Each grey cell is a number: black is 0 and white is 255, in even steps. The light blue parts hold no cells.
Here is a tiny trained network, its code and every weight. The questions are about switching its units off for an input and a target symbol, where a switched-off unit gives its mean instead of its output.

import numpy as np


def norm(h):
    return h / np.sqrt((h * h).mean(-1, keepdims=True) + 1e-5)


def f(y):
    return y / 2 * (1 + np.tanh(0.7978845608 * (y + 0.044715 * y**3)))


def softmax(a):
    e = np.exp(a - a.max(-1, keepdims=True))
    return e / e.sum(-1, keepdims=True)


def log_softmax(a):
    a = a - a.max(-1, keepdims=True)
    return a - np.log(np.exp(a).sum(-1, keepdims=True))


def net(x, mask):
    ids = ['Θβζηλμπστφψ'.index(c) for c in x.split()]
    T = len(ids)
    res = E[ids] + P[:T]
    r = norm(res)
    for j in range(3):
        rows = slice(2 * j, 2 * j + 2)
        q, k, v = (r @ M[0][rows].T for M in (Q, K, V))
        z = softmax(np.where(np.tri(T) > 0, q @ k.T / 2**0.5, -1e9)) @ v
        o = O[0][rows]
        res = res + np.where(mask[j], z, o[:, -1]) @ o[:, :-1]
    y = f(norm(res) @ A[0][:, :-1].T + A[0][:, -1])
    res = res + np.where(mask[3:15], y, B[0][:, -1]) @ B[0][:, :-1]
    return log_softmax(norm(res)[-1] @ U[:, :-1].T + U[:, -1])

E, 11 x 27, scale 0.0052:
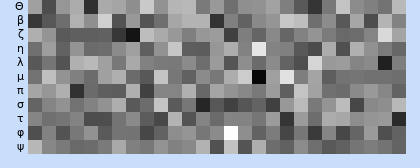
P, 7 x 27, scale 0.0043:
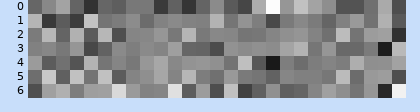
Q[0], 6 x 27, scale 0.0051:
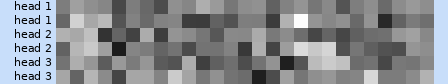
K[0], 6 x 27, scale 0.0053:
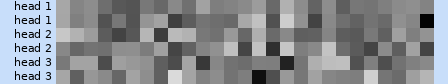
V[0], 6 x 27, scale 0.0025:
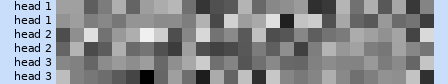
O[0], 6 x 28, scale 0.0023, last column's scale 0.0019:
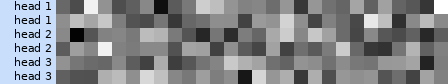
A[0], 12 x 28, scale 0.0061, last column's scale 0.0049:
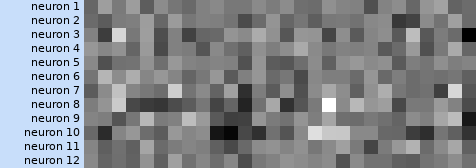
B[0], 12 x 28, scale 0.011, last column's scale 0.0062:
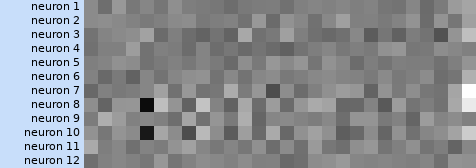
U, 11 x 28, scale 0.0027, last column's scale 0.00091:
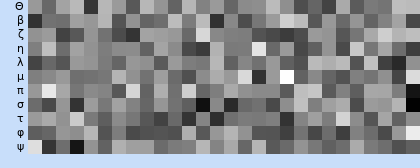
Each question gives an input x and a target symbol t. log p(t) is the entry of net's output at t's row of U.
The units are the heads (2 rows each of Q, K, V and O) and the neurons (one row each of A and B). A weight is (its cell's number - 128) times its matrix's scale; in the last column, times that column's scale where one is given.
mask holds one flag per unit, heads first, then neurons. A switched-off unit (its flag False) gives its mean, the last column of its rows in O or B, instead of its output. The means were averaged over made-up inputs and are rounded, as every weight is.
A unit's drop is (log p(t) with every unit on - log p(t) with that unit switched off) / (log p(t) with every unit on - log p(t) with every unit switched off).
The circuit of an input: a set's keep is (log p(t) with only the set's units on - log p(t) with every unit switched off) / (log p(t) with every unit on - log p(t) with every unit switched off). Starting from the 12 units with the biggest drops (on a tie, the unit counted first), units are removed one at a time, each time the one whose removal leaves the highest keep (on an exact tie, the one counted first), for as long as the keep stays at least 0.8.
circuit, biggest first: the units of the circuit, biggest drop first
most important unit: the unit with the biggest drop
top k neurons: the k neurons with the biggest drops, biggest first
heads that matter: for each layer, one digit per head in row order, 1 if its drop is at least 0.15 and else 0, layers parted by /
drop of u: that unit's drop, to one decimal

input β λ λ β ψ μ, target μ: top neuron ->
(neuron 8)
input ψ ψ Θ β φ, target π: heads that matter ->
100
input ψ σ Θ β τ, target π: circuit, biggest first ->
(head 1; neuron 9)
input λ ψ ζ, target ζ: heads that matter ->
011
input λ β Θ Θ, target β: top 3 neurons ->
(neuron 8; neuron 10; neuron 7)
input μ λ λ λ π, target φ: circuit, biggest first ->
(neuron 3; head 1)
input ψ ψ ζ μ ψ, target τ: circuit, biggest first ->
(head 1; neuron 4; neuron 8)
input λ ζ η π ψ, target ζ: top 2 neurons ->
(neuron 8; neuron 7)
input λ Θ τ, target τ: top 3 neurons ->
(neuron 8; neuron 7; neuron 1)
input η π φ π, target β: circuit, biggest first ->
(head 3; neuron 10; neuron 7)
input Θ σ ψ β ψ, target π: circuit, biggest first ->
(head 1; neuron 9)
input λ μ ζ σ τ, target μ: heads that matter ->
100
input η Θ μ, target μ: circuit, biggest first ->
(neuron 8; neuron 7; neuron 10)
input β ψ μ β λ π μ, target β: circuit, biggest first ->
(neuron 7)
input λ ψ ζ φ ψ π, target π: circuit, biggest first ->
(neuron 8; neuron 7)
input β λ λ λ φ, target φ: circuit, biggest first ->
(head 1; neuron 3)
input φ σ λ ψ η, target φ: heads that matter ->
000
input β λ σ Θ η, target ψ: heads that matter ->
110
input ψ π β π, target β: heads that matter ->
001
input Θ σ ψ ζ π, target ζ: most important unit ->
head 2
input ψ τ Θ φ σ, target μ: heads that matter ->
100
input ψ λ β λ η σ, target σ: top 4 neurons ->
(neuron 8; neuron 7; neuron 10; neuron 1)
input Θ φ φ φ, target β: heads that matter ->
000
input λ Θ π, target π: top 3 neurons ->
(neuron 8; neuron 7; neuron 10)
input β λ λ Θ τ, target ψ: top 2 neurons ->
(neuron 11; neuron 8)
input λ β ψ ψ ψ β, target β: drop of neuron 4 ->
0.0
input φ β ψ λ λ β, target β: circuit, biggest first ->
(neuron 8)
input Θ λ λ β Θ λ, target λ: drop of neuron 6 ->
0.1
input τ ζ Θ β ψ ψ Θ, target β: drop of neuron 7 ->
0.2
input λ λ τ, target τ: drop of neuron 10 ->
0.2
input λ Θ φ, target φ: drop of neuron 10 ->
0.4
